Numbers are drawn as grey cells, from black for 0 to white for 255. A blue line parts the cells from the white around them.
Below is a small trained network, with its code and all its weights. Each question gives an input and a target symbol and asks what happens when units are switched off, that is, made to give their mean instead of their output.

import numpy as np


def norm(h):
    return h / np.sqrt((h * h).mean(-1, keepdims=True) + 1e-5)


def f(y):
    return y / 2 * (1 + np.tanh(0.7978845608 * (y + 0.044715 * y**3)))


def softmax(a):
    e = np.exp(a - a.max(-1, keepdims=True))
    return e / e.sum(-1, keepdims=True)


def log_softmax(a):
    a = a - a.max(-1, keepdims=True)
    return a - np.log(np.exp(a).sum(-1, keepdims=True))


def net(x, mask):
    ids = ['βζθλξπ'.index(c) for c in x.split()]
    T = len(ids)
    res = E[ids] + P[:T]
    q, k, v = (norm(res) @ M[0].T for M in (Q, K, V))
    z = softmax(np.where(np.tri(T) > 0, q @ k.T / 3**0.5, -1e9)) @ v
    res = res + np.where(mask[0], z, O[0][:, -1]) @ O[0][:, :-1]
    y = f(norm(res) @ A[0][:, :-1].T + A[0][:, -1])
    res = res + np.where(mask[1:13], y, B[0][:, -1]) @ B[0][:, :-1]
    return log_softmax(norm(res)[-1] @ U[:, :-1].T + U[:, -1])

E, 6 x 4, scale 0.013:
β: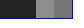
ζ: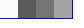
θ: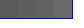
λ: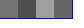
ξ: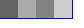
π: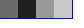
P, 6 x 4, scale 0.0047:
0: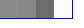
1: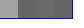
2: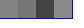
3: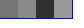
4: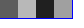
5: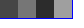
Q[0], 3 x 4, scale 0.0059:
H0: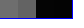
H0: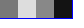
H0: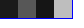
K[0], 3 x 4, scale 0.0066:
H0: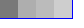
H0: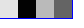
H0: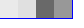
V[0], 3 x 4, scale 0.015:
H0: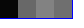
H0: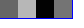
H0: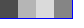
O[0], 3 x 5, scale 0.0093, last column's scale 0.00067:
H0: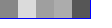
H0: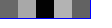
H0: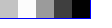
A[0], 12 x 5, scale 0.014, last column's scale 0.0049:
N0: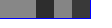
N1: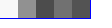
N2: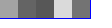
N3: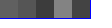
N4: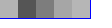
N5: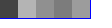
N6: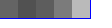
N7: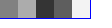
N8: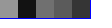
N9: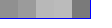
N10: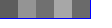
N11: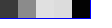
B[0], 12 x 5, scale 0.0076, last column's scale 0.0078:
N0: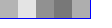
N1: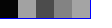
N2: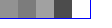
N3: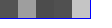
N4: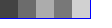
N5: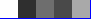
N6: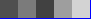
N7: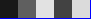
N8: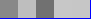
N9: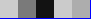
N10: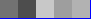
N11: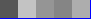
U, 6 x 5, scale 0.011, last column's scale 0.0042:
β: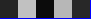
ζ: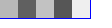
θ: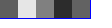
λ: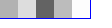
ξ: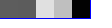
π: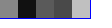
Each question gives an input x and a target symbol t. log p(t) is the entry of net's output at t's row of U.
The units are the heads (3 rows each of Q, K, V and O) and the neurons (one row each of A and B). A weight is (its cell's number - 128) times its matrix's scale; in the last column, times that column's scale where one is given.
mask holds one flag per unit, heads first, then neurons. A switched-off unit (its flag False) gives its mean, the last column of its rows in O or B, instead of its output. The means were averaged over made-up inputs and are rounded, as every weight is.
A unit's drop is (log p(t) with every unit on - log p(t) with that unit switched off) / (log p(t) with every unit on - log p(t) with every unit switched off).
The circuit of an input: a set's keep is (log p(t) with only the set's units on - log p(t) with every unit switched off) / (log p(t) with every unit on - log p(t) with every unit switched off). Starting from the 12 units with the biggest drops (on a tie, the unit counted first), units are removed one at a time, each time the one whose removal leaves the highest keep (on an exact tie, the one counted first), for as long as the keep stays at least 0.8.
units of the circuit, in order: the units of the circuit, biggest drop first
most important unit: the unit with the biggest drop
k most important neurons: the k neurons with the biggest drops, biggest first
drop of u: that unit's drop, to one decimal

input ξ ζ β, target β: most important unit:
N8
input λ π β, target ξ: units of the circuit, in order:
[H0; N2]
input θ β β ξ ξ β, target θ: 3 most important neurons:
[N7; N0; N9]
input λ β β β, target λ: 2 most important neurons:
[N9; N7]
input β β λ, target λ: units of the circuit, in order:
[H0; N9]
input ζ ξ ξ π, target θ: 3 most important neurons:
[N2; N0; N3]
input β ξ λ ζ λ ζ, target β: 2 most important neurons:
[N1; N7]
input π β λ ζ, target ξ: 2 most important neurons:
[N4; N5]
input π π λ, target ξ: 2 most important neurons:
[N2; N5]
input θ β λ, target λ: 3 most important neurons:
[N9; N7; N11]
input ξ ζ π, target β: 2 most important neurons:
[N8; N7]
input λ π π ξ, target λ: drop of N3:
-0.1
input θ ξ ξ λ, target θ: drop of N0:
0.3
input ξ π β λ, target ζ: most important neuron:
[N6]
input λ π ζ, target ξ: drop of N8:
0.2
